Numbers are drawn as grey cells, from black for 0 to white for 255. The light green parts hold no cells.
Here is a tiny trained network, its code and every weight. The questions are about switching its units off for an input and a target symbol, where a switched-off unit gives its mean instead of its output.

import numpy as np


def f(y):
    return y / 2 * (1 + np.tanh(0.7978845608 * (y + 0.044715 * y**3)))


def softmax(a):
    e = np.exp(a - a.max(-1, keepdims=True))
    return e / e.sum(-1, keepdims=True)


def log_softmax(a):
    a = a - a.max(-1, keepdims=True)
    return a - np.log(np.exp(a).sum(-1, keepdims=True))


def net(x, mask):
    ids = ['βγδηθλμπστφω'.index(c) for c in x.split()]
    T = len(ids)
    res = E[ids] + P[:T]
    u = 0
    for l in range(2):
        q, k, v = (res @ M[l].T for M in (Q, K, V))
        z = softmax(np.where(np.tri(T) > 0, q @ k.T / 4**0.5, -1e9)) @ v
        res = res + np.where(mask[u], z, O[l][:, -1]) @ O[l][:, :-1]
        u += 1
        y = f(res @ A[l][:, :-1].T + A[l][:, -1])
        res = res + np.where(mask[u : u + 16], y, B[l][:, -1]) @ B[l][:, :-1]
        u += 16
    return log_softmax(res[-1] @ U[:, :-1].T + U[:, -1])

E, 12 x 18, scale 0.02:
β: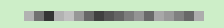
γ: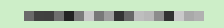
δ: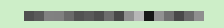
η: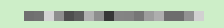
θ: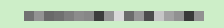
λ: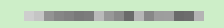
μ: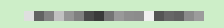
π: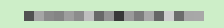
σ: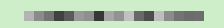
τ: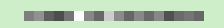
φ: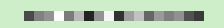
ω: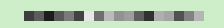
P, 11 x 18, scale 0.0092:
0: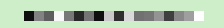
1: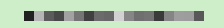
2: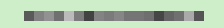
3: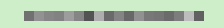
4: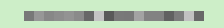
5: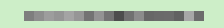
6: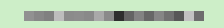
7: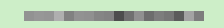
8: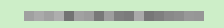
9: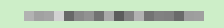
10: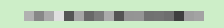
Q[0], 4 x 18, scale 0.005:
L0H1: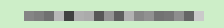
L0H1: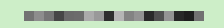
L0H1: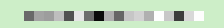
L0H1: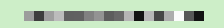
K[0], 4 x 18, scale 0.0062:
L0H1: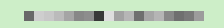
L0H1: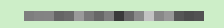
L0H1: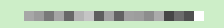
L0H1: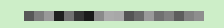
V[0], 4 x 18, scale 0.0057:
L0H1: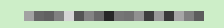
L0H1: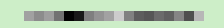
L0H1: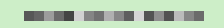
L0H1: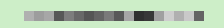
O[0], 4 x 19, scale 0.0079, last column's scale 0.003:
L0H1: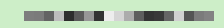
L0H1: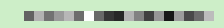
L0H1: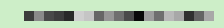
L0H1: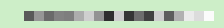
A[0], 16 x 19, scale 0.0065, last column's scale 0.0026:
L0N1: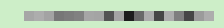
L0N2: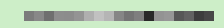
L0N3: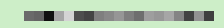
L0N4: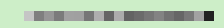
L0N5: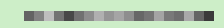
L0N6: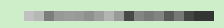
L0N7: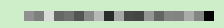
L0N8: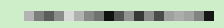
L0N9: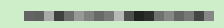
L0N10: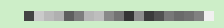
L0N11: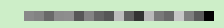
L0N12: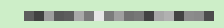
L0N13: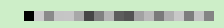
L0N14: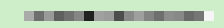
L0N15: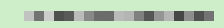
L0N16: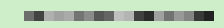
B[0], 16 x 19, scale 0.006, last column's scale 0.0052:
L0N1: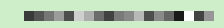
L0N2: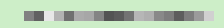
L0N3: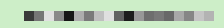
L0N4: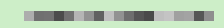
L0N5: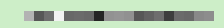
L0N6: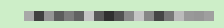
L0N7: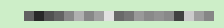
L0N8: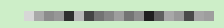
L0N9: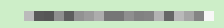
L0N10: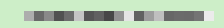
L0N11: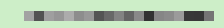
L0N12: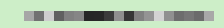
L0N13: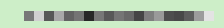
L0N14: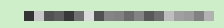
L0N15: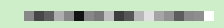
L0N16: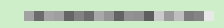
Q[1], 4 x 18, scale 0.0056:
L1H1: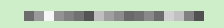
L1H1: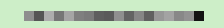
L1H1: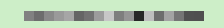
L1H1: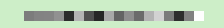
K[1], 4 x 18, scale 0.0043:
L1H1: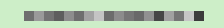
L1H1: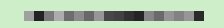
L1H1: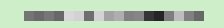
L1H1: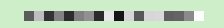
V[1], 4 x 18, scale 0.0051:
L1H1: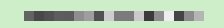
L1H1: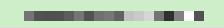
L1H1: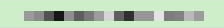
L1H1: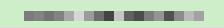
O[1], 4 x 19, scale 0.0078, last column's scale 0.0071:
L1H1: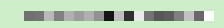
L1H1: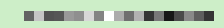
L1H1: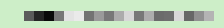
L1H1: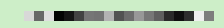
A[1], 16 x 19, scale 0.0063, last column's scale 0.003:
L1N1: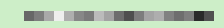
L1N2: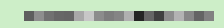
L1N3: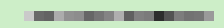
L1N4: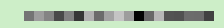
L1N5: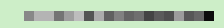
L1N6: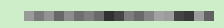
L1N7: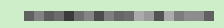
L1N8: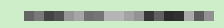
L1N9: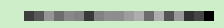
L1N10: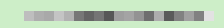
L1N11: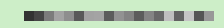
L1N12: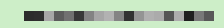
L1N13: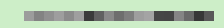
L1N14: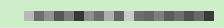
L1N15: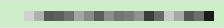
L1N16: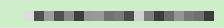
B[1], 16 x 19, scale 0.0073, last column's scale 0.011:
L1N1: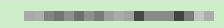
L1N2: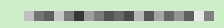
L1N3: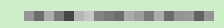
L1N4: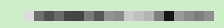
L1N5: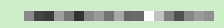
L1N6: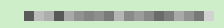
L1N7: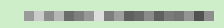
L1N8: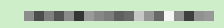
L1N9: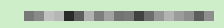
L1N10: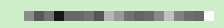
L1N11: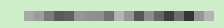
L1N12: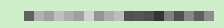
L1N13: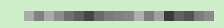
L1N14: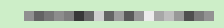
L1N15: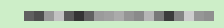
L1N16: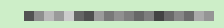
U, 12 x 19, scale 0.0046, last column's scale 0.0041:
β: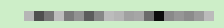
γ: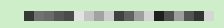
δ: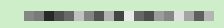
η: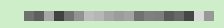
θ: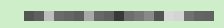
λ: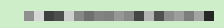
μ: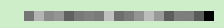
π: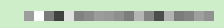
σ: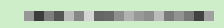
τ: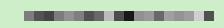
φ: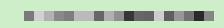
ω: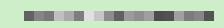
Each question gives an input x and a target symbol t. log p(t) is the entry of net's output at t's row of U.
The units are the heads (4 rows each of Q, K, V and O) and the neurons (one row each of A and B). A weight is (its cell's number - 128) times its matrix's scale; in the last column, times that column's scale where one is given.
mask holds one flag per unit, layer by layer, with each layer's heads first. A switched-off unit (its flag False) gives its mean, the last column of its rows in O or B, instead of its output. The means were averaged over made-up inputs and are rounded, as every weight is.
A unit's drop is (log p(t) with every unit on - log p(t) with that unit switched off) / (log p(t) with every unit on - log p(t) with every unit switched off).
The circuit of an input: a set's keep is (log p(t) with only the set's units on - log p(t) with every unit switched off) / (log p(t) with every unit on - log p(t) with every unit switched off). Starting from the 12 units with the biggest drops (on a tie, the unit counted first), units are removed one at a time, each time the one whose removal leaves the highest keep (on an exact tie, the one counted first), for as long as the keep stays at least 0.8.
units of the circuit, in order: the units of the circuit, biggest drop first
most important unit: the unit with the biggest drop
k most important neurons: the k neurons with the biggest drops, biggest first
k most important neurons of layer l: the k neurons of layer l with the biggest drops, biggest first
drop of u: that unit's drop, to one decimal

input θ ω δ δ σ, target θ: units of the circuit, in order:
(L1H1, L0N15, L0H1)
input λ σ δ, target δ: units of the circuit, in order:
(L1H1, L0H1)
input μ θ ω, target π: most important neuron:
(L1N8)
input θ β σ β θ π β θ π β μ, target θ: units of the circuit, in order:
(L1H1, L0H1, L1N10)
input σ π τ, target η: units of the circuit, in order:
(L1H1, L0H1)
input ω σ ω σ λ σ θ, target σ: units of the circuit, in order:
(L1H1, L0N3)
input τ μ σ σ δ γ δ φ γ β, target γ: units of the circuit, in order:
(L0H1, L0N3, L1H1)
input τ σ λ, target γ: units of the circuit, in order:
(L0H1, L0N1, L1H1)
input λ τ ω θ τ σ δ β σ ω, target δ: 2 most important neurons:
(L0N13, L0N10)
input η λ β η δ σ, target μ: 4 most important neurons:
(L1N14, L0N15, L0N10, L1N4)
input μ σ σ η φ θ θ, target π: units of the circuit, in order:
(L0H1, L1H1, L1N8)
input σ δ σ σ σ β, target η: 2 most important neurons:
(L0N15, L1N3)
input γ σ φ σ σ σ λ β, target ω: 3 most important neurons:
(L1N10, L1N15, L1N2)
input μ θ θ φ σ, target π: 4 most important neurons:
(L1N1, L1N8, L0N14, L0N10)
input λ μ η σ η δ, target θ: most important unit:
L1N8
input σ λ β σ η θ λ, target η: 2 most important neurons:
(L0N15, L0N10)
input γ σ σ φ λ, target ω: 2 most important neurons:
(L1N2, L0N14)
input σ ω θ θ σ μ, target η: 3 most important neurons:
(L1N3, L0N15, L1N16)
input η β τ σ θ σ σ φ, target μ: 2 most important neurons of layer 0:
(L0N13, L0N10)
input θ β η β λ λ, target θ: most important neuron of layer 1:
(L1N1)
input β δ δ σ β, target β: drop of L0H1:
0.5
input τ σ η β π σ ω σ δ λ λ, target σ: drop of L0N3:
0.1
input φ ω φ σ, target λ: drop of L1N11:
0.4
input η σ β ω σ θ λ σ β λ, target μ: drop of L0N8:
0.0
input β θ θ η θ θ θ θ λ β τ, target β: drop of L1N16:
0.1
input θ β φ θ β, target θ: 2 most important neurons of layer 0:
(L0N15, L0N9)
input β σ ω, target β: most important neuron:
(L0N3)
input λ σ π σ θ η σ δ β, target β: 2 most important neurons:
(L1N15, L0N8)
